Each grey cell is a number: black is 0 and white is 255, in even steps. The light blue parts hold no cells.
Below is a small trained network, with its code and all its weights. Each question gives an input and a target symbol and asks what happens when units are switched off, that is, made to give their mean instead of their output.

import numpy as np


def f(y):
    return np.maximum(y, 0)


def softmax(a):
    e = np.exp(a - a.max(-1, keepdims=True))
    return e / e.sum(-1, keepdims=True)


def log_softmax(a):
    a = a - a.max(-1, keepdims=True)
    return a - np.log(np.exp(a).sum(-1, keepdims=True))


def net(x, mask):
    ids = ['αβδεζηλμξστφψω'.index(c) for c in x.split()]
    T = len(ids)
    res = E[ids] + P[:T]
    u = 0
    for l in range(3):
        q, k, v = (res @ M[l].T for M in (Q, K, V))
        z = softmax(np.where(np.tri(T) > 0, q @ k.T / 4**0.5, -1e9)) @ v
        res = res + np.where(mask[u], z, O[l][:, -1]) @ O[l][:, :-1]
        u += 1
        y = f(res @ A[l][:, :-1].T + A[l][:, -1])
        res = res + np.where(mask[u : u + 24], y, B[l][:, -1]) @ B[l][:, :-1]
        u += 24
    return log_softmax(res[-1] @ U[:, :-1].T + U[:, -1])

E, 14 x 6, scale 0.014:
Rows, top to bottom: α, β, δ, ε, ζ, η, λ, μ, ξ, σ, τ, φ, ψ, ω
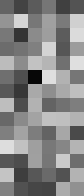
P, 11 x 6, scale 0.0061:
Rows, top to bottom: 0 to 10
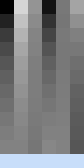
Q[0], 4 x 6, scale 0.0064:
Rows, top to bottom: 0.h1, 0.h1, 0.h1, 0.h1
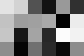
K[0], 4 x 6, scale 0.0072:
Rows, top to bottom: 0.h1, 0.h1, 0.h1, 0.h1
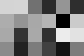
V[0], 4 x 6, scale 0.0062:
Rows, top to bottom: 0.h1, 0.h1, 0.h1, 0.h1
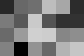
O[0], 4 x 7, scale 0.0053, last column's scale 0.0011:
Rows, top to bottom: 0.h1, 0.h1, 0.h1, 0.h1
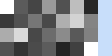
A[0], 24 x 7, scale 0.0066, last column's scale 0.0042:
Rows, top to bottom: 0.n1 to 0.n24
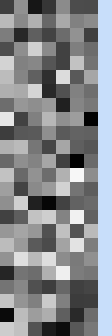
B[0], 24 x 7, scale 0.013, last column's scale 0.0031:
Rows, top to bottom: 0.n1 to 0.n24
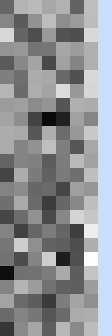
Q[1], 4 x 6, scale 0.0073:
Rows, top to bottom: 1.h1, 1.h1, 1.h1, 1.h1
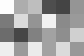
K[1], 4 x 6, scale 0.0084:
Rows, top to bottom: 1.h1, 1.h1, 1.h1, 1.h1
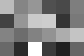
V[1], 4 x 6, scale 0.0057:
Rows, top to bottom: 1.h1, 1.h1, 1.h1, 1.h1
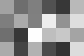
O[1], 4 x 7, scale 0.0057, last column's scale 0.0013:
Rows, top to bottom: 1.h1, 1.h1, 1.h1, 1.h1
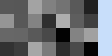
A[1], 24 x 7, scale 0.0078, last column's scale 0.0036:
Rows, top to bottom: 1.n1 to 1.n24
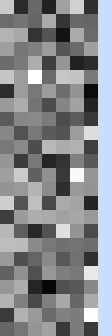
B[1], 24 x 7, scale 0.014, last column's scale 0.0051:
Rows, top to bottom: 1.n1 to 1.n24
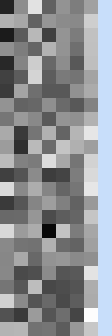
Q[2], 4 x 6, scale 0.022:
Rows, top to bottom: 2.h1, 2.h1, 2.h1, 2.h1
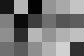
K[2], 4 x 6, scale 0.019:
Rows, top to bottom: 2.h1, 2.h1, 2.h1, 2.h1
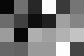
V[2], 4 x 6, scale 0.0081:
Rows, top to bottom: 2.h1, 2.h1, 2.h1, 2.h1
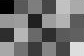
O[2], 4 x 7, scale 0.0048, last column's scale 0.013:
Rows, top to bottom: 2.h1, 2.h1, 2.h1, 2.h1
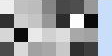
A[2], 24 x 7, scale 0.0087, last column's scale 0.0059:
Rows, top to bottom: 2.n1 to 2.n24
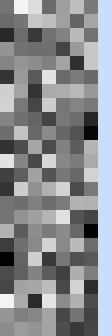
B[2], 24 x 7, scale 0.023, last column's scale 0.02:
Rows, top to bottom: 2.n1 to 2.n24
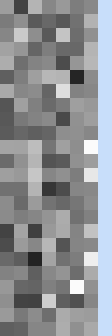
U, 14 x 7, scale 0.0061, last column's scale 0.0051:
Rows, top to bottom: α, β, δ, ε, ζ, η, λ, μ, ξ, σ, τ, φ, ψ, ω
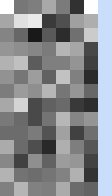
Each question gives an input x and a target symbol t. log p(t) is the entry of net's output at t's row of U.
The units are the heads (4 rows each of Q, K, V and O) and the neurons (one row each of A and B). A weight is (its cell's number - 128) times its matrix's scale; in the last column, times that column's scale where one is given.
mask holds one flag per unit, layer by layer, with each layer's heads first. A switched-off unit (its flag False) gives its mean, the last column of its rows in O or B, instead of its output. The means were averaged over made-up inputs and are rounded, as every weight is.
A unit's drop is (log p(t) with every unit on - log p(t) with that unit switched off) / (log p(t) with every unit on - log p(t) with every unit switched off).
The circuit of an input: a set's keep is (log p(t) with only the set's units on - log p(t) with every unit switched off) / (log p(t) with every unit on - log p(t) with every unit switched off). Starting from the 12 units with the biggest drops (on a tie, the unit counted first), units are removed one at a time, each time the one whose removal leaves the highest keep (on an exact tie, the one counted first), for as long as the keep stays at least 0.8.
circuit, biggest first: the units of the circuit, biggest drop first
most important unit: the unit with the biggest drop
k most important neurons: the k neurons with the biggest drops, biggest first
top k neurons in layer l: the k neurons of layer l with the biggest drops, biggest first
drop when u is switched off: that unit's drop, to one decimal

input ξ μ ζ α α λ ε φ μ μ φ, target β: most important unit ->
0.n19
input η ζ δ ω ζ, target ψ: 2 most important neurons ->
[1.n17; 2.n21]
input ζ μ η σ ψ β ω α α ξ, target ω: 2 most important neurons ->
[2.n19; 2.n3]
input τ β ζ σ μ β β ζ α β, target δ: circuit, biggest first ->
[2.n11; 2.n13]
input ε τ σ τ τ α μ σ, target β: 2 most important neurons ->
[0.n19; 2.n19]
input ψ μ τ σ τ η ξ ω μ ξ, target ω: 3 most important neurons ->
[2.n3; 1.n22; 0.n20]
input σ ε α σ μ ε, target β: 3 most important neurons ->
[2.n19; 2.n12; 1.n13]
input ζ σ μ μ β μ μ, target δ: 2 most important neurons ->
[2.n22; 2.n11]
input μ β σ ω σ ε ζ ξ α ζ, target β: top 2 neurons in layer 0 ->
[0.n19; 0.n13]
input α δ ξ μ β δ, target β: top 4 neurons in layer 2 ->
[2.n19; 2.n12; 2.n8; 2.n20]
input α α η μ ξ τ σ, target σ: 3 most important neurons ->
[1.n17; 2.n19; 2.n6]
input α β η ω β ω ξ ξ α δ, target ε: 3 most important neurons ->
[2.n19; 1.n17; 1.n11]
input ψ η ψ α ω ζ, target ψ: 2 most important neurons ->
[2.n21; 1.n17]
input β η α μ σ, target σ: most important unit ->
0.h1
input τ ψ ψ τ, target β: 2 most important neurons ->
[0.n19; 2.n19]
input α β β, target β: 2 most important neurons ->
[0.n19; 2.n19]
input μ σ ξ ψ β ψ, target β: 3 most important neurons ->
[2.n19; 2.n12; 1.n21]
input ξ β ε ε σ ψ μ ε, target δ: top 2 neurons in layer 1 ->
[1.n2; 1.n23]
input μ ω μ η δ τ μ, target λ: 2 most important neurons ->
[1.n17; 1.n22]
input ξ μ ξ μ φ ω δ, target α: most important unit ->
1.n3
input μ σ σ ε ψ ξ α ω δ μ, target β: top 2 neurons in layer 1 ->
[1.n15; 1.n6]
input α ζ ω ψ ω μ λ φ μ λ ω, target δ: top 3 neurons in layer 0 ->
[0.n3; 0.n6; 0.n10]
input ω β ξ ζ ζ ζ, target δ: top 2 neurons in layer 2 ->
[2.n11; 2.n13]
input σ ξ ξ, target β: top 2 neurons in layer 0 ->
[0.n19; 0.n3]
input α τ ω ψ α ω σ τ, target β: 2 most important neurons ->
[2.n19; 0.n5]
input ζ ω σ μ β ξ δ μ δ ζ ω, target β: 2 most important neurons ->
[2.n19; 0.n6]
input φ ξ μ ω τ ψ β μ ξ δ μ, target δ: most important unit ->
1.h1
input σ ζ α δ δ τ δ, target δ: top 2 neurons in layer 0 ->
[0.n3; 0.n24]
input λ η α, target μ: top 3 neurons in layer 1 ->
[1.n11; 1.n22; 1.n3]
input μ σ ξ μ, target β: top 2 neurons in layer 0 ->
[0.n19; 0.n5]
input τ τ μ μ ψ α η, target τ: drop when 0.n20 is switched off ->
0.2
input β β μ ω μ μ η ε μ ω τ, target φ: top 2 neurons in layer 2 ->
[2.n19; 2.n1]
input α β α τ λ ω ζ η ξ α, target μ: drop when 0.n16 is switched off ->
0.1
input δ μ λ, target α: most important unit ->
1.h1
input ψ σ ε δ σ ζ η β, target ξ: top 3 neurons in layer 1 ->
[1.n17; 1.n22; 1.n11]
